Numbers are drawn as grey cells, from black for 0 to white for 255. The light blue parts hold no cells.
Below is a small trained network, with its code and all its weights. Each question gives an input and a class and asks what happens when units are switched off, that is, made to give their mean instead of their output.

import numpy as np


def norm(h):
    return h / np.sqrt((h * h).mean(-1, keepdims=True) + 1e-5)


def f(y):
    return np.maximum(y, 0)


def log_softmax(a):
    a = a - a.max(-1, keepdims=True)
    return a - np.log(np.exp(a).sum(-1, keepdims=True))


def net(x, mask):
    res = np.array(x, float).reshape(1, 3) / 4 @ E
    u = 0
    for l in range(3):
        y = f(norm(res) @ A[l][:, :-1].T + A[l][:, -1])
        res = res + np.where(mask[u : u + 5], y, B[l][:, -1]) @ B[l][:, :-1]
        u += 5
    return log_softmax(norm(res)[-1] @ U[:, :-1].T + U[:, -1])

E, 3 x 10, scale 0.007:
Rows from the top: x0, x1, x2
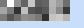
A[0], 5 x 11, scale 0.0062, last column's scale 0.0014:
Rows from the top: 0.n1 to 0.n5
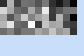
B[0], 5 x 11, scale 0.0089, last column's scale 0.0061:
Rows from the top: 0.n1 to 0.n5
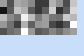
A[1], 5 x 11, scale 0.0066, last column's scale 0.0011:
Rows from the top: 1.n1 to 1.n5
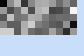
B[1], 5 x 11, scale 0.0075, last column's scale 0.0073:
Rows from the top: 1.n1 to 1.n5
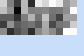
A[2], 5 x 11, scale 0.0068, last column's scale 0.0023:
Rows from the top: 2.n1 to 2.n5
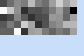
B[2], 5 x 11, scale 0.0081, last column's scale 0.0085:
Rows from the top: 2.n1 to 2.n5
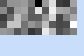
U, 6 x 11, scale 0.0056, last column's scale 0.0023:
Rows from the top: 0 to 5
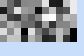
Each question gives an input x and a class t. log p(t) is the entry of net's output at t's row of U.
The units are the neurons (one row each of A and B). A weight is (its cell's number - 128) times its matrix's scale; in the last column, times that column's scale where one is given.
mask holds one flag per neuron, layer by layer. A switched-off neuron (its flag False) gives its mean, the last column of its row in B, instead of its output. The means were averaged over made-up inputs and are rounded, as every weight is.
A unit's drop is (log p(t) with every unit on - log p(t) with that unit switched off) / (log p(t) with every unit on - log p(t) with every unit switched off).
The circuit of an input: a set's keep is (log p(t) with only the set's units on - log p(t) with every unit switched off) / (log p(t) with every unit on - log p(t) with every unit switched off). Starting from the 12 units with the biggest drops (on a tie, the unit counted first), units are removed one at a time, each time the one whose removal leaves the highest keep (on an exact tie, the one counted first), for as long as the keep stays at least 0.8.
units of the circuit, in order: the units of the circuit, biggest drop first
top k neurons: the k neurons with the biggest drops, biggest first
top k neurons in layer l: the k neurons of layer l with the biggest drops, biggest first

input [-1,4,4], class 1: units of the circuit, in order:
0.n4, 1.n2, 1.n1
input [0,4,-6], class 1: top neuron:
0.n2
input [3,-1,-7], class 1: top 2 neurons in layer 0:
0.n2, 0.n1
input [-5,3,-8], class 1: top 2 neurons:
0.n2, 0.n1
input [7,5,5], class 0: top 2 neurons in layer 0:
0.n4, 0.n2
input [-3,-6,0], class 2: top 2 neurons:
1.n1, 0.n4
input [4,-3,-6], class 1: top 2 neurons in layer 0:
0.n2, 0.n1
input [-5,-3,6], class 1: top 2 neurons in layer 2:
2.n1, 2.n4
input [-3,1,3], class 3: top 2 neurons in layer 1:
1.n5, 1.n1
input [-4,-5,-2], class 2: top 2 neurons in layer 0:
0.n4, 0.n2
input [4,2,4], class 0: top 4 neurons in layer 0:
0.n4, 0.n2, 0.n1, 0.n5
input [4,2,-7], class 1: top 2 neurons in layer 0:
0.n2, 0.n1
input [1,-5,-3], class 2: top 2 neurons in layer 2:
2.n4, 2.n1
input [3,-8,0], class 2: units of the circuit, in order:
1.n1
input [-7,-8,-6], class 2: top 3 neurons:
1.n1, 0.n4, 0.n2
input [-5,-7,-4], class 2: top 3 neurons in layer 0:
0.n4, 0.n2, 0.n5
